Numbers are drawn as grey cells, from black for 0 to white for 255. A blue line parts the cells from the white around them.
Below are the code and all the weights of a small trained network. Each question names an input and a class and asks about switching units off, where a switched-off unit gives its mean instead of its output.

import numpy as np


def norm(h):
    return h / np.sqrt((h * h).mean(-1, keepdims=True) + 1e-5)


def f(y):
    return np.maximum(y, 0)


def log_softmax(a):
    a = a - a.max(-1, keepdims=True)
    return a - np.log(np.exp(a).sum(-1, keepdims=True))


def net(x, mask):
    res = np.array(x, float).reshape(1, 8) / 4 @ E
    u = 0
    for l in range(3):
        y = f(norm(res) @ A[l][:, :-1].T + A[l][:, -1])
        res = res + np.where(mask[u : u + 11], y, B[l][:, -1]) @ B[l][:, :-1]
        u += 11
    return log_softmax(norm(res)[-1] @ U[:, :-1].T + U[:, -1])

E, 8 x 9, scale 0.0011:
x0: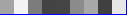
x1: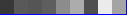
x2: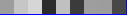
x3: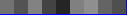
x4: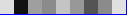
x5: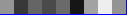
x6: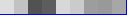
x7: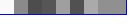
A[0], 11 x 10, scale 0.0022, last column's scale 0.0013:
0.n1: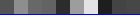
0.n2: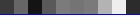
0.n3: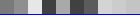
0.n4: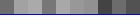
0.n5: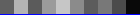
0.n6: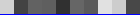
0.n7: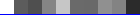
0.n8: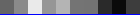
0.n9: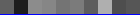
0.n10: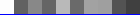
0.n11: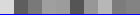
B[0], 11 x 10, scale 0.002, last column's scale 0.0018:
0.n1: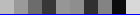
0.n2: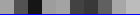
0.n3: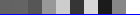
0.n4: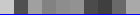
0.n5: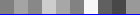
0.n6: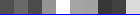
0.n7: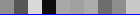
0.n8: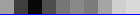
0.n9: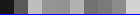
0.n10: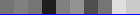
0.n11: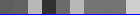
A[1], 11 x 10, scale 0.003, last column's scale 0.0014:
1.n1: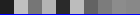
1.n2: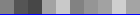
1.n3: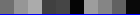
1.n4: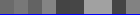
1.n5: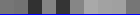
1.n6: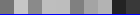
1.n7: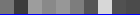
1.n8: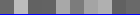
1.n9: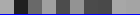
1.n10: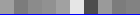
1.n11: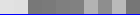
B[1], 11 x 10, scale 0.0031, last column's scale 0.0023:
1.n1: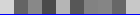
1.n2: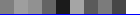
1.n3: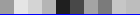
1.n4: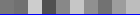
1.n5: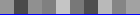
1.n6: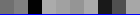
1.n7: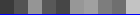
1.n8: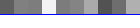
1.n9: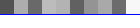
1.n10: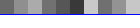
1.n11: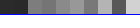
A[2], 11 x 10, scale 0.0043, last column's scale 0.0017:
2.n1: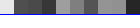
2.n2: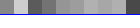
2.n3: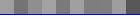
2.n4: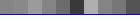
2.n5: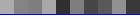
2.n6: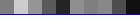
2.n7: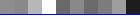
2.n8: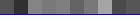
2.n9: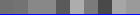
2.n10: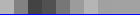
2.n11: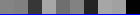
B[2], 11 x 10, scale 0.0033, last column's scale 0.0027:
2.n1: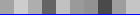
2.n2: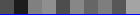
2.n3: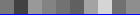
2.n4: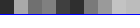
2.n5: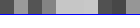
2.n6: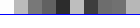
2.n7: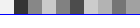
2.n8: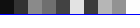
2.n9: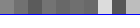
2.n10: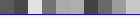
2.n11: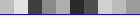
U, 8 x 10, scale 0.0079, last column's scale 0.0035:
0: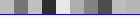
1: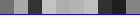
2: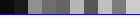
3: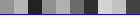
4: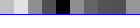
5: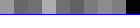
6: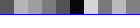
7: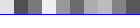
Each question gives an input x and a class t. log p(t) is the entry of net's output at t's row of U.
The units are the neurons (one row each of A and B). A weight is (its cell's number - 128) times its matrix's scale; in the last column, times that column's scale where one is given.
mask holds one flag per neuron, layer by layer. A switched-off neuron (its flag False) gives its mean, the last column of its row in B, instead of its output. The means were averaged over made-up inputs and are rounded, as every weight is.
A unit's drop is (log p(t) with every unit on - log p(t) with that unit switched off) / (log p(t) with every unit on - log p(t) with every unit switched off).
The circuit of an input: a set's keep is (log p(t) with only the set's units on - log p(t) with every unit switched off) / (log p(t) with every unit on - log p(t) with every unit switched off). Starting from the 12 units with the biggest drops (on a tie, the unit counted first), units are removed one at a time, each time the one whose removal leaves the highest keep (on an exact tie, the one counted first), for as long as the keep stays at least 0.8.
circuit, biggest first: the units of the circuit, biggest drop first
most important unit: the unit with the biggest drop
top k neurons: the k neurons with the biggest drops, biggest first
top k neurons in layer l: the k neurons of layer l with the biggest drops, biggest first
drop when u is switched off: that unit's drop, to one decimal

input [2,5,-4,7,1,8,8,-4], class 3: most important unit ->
0.n2
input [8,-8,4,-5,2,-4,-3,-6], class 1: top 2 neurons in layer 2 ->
(2.n5, 2.n10)
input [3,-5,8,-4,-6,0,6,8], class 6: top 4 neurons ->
(1.n2, 2.n4, 1.n8, 1.n3)
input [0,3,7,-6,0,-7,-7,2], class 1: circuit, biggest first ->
(0.n5, 1.n6)
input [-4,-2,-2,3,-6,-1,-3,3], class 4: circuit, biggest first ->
(2.n6, 1.n3)
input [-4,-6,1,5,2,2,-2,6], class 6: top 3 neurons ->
(1.n3, 2.n4, 1.n11)
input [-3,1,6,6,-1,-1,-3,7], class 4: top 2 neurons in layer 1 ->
(1.n3, 1.n9)
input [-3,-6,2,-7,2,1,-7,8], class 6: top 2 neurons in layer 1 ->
(1.n3, 1.n1)
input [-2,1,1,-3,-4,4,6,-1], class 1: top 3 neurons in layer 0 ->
(0.n8, 0.n5, 0.n3)
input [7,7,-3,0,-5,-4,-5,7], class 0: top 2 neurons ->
(1.n1, 2.n1)
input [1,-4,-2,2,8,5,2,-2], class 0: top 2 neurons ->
(2.n1, 1.n11)
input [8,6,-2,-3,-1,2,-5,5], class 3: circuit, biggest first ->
(0.n2, 2.n11)
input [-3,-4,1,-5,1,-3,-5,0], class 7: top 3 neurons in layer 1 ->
(1.n11, 1.n9, 1.n1)
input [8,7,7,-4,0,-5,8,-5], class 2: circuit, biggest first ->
(2.n2)
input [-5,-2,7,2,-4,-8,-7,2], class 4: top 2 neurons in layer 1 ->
(1.n3, 1.n11)
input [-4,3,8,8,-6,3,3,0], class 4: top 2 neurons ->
(2.n6, 1.n3)
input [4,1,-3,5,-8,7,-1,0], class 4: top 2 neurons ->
(2.n6, 1.n3)
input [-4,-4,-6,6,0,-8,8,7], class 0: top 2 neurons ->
(2.n10, 0.n7)
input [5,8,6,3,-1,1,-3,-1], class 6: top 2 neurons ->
(0.n3, 1.n2)
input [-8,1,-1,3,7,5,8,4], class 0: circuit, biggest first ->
(2.n1)
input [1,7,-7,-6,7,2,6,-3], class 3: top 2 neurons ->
(2.n11, 0.n2)
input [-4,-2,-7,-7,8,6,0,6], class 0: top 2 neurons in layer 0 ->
(0.n7, 0.n10)
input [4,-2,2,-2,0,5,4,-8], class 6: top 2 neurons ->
(0.n3, 2.n8)
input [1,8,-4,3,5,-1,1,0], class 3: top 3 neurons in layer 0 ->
(0.n2, 0.n11, 0.n7)
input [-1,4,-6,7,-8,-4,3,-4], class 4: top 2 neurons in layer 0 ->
(0.n1, 0.n3)
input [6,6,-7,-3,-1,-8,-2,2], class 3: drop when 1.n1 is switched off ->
0.1
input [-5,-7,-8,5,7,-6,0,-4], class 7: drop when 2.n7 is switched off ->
0.5
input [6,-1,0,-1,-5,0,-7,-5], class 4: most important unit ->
2.n6
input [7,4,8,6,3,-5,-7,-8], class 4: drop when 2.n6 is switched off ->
0.2
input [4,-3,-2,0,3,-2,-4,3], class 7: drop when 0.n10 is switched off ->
0.0
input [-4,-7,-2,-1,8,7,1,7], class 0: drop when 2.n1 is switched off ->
0.1
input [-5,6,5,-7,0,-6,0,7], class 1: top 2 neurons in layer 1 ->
(1.n6, 1.n8)
